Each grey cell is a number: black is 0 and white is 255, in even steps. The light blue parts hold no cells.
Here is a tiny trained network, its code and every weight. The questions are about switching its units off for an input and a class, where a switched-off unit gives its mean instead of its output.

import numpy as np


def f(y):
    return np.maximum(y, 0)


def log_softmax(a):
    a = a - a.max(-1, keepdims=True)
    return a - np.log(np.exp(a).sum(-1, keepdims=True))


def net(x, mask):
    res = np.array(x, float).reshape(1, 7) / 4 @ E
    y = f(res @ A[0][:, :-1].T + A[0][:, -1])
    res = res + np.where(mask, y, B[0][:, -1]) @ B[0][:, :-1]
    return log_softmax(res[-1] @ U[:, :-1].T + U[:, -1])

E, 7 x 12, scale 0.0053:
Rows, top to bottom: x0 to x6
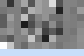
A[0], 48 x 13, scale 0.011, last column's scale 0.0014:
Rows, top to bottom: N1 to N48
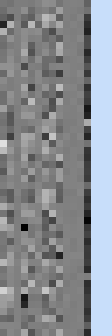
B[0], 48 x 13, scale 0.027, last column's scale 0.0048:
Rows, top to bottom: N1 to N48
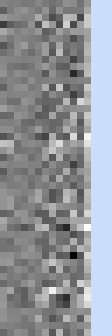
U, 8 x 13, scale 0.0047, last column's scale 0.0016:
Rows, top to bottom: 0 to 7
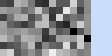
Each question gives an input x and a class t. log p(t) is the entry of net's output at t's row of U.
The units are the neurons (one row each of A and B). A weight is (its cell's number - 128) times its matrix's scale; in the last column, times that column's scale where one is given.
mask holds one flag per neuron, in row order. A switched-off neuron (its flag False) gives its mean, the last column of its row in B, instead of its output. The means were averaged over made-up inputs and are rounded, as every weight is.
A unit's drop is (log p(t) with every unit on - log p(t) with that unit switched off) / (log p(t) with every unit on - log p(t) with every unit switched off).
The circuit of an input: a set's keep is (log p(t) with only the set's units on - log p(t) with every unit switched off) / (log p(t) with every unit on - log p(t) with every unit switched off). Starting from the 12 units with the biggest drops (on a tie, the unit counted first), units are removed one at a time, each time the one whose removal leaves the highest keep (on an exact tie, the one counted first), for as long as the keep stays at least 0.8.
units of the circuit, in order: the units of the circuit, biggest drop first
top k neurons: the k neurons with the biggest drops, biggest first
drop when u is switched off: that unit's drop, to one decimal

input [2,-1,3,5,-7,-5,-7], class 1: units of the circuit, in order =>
(N3)
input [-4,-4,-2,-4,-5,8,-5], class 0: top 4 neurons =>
(N20, N31, N17, N35)
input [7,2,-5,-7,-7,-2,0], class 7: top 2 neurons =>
(N42, N22)
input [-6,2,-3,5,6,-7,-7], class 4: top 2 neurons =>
(N37, N11)
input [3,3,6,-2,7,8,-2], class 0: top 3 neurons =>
(N20, N31, N17)
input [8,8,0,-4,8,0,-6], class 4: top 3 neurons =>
(N37, N11, N14)
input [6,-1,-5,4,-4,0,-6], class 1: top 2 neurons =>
(N3, N28)
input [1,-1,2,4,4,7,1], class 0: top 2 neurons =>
(N20, N31)
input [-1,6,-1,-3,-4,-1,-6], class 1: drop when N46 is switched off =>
0.1
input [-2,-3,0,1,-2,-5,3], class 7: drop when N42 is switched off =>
0.1
